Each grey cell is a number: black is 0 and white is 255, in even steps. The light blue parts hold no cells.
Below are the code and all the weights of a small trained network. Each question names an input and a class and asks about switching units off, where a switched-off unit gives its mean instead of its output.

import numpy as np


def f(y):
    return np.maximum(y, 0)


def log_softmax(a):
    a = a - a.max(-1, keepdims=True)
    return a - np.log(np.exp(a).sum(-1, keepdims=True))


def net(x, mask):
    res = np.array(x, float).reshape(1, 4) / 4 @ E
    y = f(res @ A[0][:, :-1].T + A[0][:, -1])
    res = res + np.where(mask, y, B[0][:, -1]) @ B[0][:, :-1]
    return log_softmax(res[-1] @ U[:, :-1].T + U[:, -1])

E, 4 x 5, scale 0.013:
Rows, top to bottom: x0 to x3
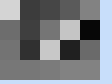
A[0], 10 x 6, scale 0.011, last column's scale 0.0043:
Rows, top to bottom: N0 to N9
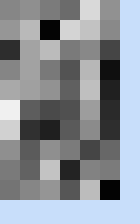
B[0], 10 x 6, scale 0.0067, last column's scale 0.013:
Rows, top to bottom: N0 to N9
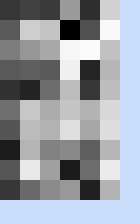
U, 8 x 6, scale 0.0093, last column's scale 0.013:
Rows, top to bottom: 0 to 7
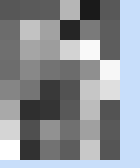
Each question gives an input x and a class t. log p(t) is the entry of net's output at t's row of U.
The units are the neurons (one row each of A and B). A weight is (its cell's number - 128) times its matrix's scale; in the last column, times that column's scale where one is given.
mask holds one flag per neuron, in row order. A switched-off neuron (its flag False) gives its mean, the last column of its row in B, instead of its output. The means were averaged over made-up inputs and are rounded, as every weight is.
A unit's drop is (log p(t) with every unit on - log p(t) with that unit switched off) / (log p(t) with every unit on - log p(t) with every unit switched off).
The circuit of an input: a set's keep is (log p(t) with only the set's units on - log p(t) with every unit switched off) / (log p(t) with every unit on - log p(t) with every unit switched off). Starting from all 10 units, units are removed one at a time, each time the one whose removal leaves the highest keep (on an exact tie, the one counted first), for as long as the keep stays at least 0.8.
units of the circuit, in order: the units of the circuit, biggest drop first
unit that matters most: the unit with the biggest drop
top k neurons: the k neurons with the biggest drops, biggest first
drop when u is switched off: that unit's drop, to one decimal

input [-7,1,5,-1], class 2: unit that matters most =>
N2
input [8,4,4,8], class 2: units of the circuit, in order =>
[N6 N5]
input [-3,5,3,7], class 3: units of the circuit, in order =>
[N0 N3]
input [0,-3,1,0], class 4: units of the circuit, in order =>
[N1 N6]
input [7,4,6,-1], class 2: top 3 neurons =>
[N6 N1 N5]
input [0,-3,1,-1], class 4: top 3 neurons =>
[N1 N6 N7]
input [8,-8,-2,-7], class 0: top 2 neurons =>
[N0 N4]
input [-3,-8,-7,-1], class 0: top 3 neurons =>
[N0 N3 N4]
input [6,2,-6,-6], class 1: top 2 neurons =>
[N1 N2]
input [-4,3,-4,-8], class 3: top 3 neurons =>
[N8 N6 N5]
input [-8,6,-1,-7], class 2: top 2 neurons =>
[N2 N0]
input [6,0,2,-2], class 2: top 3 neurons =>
[N6 N5 N1]
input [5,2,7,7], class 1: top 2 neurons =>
[N8 N2]
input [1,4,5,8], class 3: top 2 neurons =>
[N1 N0]
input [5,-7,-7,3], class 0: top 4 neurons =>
[N0 N4 N3 N8]
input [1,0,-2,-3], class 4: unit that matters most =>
N8
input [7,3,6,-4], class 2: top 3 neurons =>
[N6 N1 N5]
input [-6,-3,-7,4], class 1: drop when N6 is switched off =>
0.1
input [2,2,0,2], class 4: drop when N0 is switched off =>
0.2
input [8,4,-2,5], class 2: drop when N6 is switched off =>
0.3
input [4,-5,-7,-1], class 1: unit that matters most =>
N1
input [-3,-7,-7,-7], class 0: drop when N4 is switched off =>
0.3
